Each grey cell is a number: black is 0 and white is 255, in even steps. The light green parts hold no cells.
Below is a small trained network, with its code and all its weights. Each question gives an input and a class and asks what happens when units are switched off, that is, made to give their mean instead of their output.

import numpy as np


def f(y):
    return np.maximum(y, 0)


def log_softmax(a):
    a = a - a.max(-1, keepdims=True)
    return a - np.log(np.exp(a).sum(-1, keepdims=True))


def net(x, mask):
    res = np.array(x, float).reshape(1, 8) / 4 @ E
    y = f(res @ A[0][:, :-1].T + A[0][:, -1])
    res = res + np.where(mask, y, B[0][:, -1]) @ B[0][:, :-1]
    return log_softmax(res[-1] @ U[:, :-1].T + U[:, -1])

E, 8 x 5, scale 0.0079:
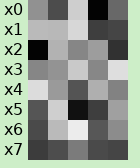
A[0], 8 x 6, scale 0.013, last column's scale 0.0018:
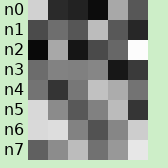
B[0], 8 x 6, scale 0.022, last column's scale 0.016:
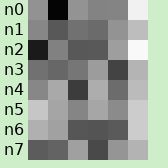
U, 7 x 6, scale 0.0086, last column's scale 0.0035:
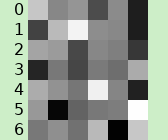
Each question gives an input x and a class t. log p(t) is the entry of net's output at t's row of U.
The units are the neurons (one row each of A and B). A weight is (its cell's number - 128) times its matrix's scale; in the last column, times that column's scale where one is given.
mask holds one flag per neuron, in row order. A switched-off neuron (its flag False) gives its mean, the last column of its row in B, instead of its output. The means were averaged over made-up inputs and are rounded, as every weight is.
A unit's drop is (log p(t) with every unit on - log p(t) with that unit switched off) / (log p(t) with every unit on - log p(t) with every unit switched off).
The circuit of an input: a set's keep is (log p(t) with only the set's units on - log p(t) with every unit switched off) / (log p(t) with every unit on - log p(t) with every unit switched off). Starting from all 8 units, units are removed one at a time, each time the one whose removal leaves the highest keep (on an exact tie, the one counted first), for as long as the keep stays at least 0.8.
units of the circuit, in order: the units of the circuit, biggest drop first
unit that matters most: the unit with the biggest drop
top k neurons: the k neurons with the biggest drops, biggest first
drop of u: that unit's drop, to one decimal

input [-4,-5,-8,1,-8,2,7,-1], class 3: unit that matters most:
n0
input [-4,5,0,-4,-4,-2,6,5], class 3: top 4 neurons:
[n0; n5; n3; n7]
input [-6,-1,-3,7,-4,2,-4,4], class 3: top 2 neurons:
[n0; n6]
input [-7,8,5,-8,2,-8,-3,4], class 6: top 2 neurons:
[n0; n3]
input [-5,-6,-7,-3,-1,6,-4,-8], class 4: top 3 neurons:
[n5; n4; n7]
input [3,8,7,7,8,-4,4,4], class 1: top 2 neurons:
[n0; n7]
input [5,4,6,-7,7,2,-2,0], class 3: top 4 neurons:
[n2; n5; n0; n4]
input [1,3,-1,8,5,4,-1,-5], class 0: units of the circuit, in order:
[n6; n2]
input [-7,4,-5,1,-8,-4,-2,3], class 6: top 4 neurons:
[n0; n2; n1; n5]
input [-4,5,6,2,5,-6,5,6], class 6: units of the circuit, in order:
[n2; n0]
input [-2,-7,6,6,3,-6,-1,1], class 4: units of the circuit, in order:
[n2; n4]
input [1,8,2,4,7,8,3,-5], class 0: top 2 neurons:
[n4; n2]
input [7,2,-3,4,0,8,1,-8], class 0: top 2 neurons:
[n6; n5]
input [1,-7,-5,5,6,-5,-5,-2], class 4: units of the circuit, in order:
[n5]
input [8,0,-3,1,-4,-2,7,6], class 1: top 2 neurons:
[n0; n1]
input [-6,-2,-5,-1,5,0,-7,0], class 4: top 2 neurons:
[n5; n4]
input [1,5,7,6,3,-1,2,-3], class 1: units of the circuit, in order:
[n0; n4]
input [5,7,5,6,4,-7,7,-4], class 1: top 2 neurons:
[n0; n7]
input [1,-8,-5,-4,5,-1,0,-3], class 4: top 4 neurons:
[n5; n4; n2; n7]
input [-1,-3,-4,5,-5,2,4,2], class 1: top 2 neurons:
[n0; n2]
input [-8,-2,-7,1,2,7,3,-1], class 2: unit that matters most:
n6
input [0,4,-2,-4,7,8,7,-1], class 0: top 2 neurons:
[n4; n6]
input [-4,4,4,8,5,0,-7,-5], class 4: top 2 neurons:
[n2; n5]
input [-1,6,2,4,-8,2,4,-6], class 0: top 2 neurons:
[n2; n6]
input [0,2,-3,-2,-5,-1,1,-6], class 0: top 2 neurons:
[n0; n2]
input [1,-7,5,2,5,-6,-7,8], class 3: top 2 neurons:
[n0; n4]
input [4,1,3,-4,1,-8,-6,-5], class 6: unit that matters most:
n0
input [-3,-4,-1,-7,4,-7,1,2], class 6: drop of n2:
0.4
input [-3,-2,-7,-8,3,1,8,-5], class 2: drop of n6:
0.3
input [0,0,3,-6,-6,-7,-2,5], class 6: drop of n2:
0.2
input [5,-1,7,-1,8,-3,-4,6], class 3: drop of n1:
0.1
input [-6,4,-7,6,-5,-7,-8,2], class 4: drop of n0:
0.0
